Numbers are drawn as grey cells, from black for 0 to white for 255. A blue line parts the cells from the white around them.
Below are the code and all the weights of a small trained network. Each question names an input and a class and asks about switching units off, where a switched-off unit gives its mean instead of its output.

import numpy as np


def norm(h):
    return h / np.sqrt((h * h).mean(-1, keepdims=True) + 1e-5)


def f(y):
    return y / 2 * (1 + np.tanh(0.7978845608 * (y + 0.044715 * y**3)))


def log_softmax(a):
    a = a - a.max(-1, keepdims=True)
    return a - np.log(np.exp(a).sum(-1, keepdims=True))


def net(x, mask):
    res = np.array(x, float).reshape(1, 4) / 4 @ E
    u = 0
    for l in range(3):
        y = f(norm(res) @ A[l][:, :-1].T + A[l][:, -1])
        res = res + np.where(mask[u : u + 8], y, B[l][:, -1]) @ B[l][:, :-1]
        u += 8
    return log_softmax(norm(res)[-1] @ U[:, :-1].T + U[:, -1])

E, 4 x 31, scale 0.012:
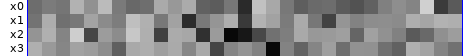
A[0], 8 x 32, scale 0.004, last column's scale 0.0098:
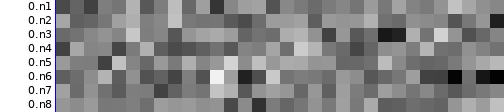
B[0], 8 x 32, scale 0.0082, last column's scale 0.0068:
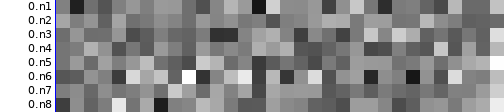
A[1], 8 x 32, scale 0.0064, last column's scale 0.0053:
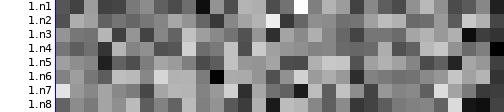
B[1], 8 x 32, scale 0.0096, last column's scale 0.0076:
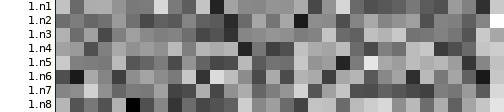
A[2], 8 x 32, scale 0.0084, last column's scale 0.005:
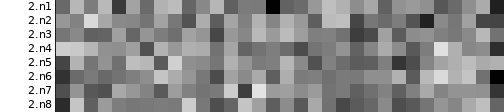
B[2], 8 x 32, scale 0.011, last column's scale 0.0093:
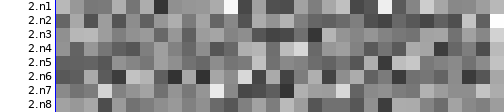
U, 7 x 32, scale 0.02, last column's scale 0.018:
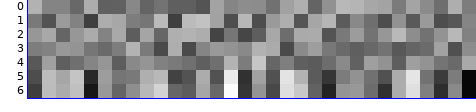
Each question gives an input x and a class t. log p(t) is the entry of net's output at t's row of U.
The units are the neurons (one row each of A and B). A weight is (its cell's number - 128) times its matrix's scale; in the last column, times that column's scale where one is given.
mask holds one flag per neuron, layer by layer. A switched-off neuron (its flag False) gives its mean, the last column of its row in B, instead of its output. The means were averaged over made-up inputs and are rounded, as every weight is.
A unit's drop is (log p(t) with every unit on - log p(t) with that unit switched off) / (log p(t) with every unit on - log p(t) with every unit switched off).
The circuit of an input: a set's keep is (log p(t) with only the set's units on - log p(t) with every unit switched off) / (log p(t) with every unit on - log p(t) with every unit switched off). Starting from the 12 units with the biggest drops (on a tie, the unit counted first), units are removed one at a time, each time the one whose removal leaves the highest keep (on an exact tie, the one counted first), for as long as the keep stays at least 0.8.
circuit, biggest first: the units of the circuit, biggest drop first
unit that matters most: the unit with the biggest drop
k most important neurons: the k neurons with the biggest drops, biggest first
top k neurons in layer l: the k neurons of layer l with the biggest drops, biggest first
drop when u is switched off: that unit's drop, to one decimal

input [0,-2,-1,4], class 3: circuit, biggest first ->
[1.n7]
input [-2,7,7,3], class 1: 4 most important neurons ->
[1.n6, 0.n5, 2.n6, 1.n4]
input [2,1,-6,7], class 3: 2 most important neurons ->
[1.n7, 0.n8]
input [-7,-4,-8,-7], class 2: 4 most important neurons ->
[1.n4, 0.n3, 2.n3, 1.n8]
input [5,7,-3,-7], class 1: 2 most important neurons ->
[1.n6, 2.n6]
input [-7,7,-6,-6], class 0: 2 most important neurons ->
[1.n5, 1.n2]
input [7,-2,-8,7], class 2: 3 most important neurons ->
[1.n4, 2.n3, 1.n2]
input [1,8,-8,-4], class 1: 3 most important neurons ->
[1.n6, 0.n8, 2.n6]
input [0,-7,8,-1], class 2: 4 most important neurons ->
[2.n1, 1.n6, 0.n1, 2.n6]
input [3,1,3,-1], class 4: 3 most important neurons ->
[1.n4, 0.n8, 0.n5]
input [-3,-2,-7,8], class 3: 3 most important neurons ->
[1.n7, 0.n8, 2.n2]
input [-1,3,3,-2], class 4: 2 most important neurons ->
[0.n8, 1.n4]
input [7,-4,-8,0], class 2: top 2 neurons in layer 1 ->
[1.n4, 1.n2]
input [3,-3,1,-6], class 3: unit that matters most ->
1.n1
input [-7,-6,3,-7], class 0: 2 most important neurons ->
[1.n5, 1.n7]
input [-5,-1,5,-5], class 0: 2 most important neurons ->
[0.n5, 1.n4]
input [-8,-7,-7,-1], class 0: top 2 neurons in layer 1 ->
[1.n5, 1.n2]
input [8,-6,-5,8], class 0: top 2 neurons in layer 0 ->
[0.n4, 0.n3]
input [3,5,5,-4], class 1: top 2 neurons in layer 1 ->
[1.n6, 1.n4]
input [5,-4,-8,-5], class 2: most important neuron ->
[1.n4]
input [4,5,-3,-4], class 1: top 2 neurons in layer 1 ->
[1.n6, 1.n2]
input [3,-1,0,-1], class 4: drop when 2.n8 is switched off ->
0.1
